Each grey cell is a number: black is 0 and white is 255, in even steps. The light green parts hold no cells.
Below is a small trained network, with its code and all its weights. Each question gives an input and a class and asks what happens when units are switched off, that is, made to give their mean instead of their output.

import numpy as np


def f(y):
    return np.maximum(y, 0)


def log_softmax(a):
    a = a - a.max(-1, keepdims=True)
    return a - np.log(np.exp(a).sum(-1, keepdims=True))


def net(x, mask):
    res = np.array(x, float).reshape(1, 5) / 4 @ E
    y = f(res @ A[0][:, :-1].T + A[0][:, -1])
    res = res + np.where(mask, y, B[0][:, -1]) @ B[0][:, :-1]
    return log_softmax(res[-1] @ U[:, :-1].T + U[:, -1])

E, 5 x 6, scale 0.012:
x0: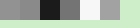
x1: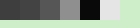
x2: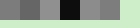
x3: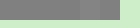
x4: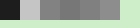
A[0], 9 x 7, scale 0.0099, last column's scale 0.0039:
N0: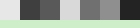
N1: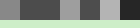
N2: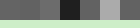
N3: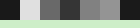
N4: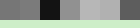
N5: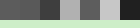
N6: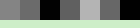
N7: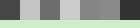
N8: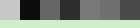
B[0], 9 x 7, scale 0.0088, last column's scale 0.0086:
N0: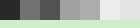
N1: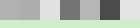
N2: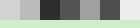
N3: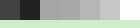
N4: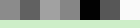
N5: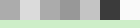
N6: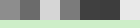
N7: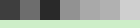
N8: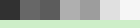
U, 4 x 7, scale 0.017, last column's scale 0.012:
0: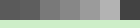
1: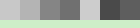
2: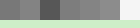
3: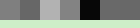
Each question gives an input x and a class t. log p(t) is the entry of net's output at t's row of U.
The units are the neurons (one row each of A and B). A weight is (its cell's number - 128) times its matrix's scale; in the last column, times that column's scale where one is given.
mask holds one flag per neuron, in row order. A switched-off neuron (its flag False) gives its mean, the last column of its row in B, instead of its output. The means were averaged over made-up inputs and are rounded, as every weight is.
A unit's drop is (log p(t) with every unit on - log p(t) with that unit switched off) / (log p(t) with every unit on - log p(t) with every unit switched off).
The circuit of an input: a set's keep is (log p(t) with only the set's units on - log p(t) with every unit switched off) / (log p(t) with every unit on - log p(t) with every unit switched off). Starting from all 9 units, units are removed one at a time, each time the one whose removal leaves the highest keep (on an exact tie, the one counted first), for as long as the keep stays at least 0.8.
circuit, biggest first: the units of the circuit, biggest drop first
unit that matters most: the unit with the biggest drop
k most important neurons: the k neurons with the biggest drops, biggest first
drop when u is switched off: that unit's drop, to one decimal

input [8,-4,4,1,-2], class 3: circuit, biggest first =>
(N6, N4)
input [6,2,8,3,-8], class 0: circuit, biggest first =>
(N8)
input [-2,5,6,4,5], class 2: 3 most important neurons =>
(N2, N3, N8)
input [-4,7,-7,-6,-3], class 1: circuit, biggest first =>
(N5, N1)
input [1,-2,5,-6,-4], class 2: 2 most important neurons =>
(N8, N3)
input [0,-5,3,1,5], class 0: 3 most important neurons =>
(N3, N5, N2)
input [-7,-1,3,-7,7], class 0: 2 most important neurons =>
(N3, N4)
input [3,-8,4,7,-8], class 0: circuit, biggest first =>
(N8, N5)
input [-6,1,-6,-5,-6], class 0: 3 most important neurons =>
(N0, N4, N6)
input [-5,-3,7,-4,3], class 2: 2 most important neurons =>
(N5, N4)
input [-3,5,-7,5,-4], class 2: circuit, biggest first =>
(N0, N3)
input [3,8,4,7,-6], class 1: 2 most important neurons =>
(N1, N5)
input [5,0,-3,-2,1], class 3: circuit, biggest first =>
(N4, N6)
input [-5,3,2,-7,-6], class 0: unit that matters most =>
N8
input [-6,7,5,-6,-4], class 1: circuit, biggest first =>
(N2, N1, N4)
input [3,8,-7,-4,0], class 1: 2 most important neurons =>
(N5, N1)
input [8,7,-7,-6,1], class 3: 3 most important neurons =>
(N4, N6, N2)
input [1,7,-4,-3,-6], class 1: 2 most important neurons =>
(N5, N1)
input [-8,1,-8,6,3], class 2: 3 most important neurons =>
(N7, N4, N6)
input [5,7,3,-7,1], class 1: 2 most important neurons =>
(N5, N2)
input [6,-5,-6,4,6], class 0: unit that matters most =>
N7
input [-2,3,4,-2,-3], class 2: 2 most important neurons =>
(N8, N3)
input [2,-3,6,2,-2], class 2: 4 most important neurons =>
(N8, N5, N1, N3)
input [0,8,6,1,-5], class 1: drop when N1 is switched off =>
0.3
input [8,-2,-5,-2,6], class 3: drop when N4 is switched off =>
0.7
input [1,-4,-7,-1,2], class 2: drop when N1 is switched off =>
0.2
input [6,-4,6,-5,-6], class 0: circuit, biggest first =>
(N8)
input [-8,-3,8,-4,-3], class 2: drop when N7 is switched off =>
-0.1
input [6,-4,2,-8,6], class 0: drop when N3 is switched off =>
0.9
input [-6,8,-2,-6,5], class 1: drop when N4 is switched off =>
0.0
